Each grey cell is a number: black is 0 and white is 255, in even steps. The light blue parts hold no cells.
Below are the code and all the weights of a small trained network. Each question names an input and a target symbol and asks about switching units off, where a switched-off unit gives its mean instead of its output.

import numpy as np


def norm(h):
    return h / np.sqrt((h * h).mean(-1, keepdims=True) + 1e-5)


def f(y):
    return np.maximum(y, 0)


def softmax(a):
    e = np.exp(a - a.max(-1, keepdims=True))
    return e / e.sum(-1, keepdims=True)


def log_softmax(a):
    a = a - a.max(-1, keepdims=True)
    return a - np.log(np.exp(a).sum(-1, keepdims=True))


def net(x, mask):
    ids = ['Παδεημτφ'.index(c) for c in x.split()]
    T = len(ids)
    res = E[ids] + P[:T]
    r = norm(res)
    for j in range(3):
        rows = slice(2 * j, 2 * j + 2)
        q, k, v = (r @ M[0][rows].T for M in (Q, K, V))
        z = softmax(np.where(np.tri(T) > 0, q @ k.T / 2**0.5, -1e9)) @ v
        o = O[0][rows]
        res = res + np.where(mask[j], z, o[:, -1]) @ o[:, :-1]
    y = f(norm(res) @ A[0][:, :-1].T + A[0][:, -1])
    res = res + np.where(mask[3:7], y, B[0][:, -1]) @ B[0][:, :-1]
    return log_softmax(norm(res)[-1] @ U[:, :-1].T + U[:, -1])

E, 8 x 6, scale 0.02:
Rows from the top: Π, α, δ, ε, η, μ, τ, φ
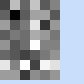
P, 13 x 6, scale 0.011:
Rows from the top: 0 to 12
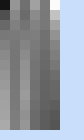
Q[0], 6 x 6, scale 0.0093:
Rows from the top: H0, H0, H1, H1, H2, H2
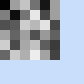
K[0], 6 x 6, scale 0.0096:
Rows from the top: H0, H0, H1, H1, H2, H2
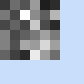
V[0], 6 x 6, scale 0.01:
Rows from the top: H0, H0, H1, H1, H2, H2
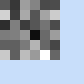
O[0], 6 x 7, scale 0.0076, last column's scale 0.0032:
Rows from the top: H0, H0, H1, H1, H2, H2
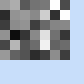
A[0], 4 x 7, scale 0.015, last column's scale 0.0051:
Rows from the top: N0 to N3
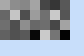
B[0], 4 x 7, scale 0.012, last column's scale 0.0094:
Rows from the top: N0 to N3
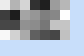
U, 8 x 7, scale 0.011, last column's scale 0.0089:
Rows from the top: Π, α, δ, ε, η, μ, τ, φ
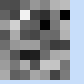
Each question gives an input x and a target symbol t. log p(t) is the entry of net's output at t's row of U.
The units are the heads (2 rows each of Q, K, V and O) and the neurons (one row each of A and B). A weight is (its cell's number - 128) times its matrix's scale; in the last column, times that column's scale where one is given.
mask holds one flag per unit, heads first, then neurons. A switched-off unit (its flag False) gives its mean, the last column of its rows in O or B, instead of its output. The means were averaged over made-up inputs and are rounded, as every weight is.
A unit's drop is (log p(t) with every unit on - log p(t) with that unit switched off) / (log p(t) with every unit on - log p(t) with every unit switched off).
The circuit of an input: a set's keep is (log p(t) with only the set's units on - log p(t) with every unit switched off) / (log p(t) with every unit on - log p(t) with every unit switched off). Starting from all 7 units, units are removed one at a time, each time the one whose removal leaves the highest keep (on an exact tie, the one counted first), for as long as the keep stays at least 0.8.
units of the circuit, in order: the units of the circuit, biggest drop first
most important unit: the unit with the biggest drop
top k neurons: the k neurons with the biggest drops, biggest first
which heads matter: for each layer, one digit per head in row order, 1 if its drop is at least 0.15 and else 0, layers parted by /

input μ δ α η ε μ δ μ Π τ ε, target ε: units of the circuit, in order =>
[H2; N1]
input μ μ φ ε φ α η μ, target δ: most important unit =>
H1
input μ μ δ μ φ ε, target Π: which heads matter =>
101
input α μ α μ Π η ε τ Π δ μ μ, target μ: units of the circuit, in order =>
[H2; H1]
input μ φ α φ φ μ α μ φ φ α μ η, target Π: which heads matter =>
101
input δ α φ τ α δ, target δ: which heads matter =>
000
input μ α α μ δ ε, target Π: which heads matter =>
100
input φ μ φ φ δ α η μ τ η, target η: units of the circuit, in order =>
[H0; N1]
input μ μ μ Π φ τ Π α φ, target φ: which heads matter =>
110
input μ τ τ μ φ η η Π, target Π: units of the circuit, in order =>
[N3; H1]
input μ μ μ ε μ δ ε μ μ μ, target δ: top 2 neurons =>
[N3; N1]
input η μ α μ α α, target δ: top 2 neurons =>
[N3; N1]
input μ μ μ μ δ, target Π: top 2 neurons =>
[N3; N0]
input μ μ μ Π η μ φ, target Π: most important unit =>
H1
